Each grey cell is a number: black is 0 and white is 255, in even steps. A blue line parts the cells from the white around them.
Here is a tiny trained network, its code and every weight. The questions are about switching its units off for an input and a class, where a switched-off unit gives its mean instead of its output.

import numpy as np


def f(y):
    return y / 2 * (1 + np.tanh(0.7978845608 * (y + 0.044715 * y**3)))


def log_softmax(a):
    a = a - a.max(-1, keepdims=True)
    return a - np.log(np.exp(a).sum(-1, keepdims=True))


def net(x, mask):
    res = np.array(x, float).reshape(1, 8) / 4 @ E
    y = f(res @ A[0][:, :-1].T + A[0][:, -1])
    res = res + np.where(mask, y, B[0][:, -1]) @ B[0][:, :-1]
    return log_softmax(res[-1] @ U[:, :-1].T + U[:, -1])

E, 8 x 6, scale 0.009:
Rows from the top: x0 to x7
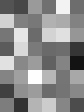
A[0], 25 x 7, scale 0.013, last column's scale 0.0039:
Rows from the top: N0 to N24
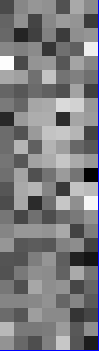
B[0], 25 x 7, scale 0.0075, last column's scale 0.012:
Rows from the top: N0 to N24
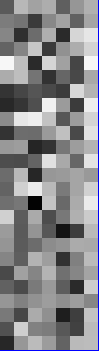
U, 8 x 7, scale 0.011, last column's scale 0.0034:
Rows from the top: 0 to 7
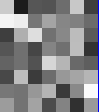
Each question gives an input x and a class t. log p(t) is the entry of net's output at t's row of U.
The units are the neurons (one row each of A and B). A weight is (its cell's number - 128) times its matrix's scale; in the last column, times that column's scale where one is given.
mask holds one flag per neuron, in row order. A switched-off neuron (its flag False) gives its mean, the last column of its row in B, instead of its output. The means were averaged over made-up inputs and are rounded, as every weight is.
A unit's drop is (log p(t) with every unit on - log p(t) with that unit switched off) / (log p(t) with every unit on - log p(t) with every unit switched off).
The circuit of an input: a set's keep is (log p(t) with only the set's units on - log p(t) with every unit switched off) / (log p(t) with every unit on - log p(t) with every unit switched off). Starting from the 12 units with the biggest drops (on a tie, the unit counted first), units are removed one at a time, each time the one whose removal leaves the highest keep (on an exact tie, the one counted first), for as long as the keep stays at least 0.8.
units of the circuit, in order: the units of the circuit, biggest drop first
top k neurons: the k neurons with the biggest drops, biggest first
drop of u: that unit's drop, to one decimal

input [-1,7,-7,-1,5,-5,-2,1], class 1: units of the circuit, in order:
N4
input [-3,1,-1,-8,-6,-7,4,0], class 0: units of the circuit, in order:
N2; N15
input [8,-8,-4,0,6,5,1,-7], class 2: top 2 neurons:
N3; N4
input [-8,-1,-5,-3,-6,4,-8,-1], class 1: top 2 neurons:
N4; N7
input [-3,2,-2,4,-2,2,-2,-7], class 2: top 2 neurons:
N4; N13
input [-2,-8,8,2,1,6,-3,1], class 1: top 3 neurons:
N3; N10; N24
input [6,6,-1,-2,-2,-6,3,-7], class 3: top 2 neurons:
N4; N14
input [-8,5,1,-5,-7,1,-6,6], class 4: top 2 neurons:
N7; N9
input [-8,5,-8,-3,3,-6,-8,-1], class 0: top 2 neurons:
N2; N6
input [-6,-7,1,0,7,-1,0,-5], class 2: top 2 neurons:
N4; N3
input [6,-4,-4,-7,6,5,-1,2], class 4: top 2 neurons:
N11; N4
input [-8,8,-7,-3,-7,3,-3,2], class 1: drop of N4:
0.8
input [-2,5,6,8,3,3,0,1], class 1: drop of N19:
0.0
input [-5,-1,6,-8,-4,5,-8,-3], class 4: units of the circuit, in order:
N7
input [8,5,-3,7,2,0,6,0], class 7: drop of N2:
0.1
